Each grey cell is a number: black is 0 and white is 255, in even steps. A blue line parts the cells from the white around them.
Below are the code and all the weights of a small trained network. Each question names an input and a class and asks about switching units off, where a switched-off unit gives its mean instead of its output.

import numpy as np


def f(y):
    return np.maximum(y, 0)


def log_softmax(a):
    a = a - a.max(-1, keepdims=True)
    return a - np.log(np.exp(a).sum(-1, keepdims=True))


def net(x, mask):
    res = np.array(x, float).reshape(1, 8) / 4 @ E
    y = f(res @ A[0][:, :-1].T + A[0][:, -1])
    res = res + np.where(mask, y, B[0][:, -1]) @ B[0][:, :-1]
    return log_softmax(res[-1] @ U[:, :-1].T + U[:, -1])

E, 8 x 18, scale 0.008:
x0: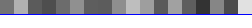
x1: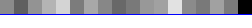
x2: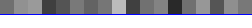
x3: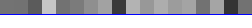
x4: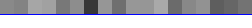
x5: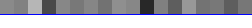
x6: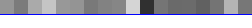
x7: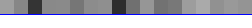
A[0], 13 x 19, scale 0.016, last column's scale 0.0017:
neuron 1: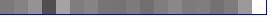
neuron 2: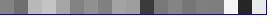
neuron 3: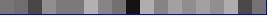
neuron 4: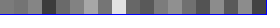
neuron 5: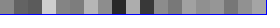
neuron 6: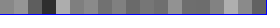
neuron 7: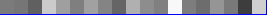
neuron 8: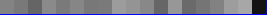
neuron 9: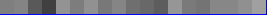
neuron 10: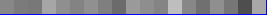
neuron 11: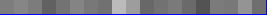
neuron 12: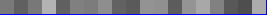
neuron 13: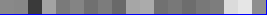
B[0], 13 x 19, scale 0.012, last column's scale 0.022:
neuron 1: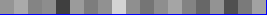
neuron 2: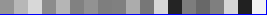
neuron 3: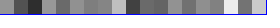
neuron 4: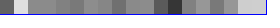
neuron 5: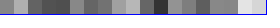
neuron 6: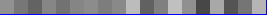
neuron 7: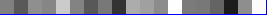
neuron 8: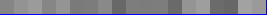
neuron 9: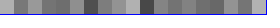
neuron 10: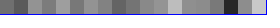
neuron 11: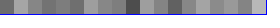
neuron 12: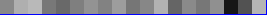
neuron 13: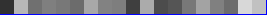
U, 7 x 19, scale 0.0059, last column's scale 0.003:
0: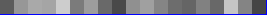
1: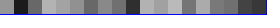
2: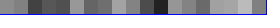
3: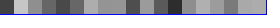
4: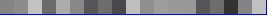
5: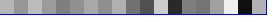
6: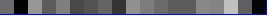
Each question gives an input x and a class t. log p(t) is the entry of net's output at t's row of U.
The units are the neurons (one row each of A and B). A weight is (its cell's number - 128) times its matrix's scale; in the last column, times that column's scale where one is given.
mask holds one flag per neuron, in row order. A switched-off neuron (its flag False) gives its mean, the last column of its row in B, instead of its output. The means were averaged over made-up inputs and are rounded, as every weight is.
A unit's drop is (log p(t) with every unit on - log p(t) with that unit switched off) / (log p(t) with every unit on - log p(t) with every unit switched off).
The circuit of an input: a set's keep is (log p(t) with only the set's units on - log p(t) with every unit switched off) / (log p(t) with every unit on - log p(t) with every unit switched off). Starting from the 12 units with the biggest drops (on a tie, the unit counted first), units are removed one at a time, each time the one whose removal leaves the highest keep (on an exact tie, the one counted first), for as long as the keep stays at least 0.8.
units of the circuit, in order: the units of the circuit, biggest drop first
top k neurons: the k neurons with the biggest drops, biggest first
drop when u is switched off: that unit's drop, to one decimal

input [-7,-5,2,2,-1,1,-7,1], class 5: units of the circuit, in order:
neuron 7; neuron 13
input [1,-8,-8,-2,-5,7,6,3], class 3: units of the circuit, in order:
neuron 13
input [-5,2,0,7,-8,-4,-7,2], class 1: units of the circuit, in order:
neuron 3; neuron 7
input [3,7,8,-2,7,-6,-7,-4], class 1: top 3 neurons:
neuron 2; neuron 5; neuron 13
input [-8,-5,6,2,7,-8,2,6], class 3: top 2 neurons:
neuron 13; neuron 2
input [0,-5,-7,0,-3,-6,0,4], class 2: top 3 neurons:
neuron 5; neuron 2; neuron 4
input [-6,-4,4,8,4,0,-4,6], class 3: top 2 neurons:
neuron 12; neuron 2
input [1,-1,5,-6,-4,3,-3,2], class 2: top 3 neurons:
neuron 2; neuron 6; neuron 9
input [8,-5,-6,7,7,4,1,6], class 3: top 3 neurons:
neuron 13; neuron 3; neuron 6
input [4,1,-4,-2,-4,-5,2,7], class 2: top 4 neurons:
neuron 13; neuron 2; neuron 5; neuron 3
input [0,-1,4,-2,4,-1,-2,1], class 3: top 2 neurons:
neuron 7; neuron 2
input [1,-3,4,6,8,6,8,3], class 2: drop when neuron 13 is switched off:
0.2
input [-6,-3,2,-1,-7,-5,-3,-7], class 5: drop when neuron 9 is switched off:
0.0
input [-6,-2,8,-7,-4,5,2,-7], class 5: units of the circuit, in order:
neuron 2
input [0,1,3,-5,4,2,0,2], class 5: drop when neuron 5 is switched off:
0.1
